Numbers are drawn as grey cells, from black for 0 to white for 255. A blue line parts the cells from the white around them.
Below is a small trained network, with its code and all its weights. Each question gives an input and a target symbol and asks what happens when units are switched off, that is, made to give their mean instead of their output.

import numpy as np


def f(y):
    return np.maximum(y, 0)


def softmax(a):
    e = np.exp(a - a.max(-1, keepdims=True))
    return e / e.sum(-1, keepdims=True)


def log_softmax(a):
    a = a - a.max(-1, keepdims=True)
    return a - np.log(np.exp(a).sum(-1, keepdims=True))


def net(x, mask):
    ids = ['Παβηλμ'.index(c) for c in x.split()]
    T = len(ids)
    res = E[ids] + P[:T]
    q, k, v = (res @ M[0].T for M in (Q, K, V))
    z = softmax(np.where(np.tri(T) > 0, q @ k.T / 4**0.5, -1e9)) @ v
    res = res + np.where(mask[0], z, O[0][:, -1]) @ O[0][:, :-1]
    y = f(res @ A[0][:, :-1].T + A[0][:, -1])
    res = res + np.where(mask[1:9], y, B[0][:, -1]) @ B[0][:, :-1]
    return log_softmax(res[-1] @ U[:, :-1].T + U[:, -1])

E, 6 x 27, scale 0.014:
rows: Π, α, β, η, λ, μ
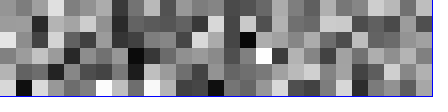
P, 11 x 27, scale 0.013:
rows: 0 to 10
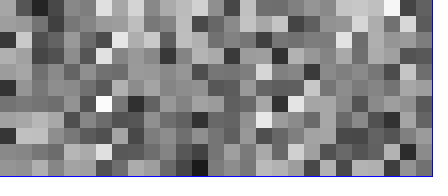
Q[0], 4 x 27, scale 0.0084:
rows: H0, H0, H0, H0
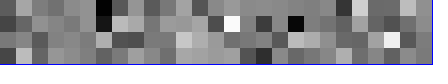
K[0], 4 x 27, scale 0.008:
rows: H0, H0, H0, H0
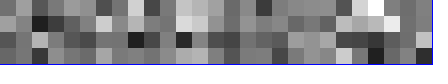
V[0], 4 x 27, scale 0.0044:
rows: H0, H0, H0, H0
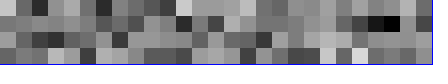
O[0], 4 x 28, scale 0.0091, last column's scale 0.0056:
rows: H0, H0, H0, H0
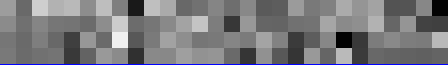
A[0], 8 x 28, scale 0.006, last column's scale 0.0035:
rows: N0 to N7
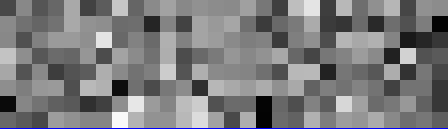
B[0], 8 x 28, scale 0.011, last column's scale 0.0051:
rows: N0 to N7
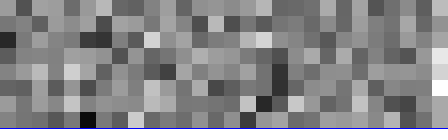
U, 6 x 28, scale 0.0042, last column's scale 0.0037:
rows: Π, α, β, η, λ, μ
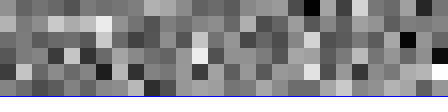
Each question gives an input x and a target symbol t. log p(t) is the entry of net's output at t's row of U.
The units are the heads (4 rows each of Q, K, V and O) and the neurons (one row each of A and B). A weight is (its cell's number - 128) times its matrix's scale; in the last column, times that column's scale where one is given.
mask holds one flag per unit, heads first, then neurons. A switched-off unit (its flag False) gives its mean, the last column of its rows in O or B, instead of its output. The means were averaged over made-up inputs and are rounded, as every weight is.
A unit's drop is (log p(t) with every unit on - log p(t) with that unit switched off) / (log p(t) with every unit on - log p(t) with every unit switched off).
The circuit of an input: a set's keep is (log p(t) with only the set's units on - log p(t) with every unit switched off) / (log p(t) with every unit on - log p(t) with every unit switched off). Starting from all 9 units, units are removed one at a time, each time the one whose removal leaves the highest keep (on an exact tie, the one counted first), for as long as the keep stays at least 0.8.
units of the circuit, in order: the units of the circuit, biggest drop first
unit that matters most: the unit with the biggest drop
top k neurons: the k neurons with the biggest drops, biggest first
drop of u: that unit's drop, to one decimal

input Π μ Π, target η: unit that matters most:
N6
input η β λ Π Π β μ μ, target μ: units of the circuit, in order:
[H0 N3]
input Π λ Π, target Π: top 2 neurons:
[N3 N7]
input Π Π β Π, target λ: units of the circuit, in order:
[H0 N2 N5]
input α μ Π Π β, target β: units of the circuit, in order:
[N3 H0]
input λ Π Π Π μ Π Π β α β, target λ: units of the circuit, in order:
[N2 H0 N1]
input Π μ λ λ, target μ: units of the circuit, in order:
[H0 N0 N4 N5]
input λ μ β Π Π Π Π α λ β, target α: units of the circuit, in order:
[H0 N1]
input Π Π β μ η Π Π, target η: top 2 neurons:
[N2 N5]
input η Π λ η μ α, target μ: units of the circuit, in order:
[N7 H0 N5]
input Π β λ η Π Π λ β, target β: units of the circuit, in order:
[N3 N4]
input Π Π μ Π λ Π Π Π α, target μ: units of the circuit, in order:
[H0 N7]
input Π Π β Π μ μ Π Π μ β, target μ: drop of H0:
0.6
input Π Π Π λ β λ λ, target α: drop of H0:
0.1
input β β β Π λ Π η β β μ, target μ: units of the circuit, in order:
[H0]
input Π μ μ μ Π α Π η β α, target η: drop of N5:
0.7
